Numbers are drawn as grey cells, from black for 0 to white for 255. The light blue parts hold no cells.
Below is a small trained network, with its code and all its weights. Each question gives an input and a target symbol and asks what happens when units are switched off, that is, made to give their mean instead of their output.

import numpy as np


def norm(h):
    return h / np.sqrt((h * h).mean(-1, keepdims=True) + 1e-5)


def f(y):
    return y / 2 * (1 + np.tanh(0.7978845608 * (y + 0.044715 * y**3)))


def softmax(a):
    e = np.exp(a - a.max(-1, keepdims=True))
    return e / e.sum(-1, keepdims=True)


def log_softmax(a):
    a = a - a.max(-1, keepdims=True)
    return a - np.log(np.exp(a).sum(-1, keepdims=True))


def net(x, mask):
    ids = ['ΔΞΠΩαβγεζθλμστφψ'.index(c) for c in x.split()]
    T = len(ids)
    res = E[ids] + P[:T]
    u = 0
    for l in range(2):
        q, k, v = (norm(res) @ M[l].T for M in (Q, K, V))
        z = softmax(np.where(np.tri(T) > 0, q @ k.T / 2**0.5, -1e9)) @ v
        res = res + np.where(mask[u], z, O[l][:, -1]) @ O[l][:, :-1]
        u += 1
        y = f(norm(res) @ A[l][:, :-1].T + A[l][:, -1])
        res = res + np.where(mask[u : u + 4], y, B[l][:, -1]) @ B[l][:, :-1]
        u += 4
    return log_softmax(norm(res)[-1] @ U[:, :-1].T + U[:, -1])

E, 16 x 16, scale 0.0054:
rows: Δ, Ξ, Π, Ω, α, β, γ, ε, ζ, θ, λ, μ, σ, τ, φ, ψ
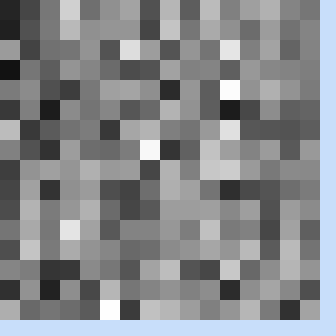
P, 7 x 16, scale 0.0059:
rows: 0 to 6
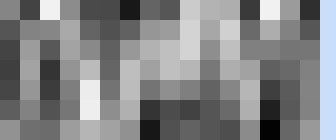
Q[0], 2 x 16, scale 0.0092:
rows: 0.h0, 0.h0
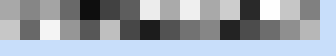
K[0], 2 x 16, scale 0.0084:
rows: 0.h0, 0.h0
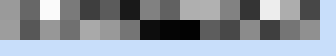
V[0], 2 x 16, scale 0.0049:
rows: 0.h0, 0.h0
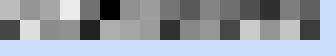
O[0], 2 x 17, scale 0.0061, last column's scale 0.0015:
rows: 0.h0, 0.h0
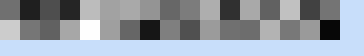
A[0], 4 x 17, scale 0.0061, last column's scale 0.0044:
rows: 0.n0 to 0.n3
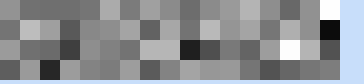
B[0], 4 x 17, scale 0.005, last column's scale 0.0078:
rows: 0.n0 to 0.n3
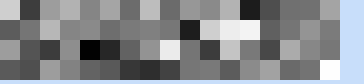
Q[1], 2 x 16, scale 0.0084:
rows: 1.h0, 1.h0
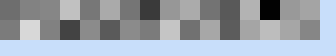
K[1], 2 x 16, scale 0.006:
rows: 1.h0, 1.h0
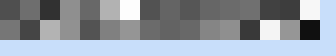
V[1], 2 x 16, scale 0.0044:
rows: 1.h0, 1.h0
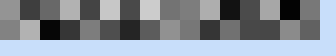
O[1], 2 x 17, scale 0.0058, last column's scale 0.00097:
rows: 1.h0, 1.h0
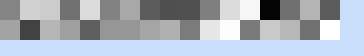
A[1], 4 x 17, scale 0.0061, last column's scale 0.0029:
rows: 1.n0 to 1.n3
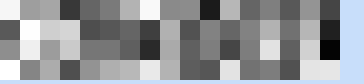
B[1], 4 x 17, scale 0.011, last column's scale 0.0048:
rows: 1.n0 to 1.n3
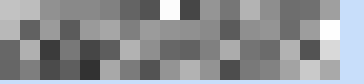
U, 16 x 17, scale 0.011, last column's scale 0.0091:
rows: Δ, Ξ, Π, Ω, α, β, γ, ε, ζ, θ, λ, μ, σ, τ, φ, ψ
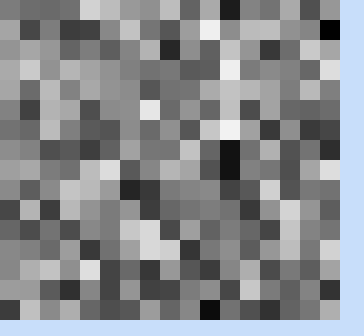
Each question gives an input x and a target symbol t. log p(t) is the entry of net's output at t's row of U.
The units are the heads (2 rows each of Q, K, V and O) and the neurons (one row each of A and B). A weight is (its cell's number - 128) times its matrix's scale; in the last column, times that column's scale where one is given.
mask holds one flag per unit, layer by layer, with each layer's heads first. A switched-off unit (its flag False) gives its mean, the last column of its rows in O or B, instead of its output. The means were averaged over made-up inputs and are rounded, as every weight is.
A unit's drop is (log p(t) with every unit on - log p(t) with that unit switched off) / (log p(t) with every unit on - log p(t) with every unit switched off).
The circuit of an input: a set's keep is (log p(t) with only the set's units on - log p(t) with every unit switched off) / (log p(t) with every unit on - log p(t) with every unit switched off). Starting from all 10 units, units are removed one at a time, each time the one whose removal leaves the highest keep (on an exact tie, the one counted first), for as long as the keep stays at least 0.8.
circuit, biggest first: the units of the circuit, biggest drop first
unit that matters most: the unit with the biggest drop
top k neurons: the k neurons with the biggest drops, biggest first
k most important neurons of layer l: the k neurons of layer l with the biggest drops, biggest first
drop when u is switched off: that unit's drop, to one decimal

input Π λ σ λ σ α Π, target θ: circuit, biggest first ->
[1.h0, 0.h0]
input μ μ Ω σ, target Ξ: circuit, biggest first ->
[1.n1, 0.h0, 1.n2, 0.n3]
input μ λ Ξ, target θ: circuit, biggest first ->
[1.n2]
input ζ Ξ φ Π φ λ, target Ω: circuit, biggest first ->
[0.h0, 1.n2]
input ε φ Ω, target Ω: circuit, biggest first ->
[0.h0, 1.n2, 1.h0]
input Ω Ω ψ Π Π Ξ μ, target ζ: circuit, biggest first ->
[1.n1, 0.h0]
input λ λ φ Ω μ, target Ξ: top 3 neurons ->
[1.n1, 1.n2, 0.n3]
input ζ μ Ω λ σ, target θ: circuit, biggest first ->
[1.h0, 1.n2]
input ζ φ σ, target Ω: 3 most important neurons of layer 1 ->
[1.n2, 1.n3, 1.n1]
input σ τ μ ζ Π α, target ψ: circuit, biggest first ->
[1.n1, 0.h0]
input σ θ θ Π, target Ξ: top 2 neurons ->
[1.n3, 0.n0]
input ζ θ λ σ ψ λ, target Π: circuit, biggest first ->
[0.h0, 1.n2, 1.n1]
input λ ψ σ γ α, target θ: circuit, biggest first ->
[0.h0, 1.n2]
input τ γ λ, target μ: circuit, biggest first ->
[0.h0]
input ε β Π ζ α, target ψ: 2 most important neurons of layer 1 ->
[1.n1, 1.n3]
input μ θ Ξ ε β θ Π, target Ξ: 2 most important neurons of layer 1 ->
[1.n3, 1.n2]
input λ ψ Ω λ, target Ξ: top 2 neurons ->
[1.n1, 1.n2]
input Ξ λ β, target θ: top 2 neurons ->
[1.n2, 0.n3]
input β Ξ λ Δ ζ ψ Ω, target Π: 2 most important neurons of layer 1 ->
[1.n2, 1.n1]
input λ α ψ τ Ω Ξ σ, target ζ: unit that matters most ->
1.n1
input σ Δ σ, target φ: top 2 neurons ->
[1.n2, 1.n1]
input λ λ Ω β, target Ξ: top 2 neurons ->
[1.n1, 1.n2]
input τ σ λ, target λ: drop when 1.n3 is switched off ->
0.0
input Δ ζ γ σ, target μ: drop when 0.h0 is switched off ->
2.2
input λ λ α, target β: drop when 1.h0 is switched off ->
0.1
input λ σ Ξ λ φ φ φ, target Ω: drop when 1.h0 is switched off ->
0.2
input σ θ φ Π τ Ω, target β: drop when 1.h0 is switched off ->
0.3
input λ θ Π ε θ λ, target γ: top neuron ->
[1.n1]
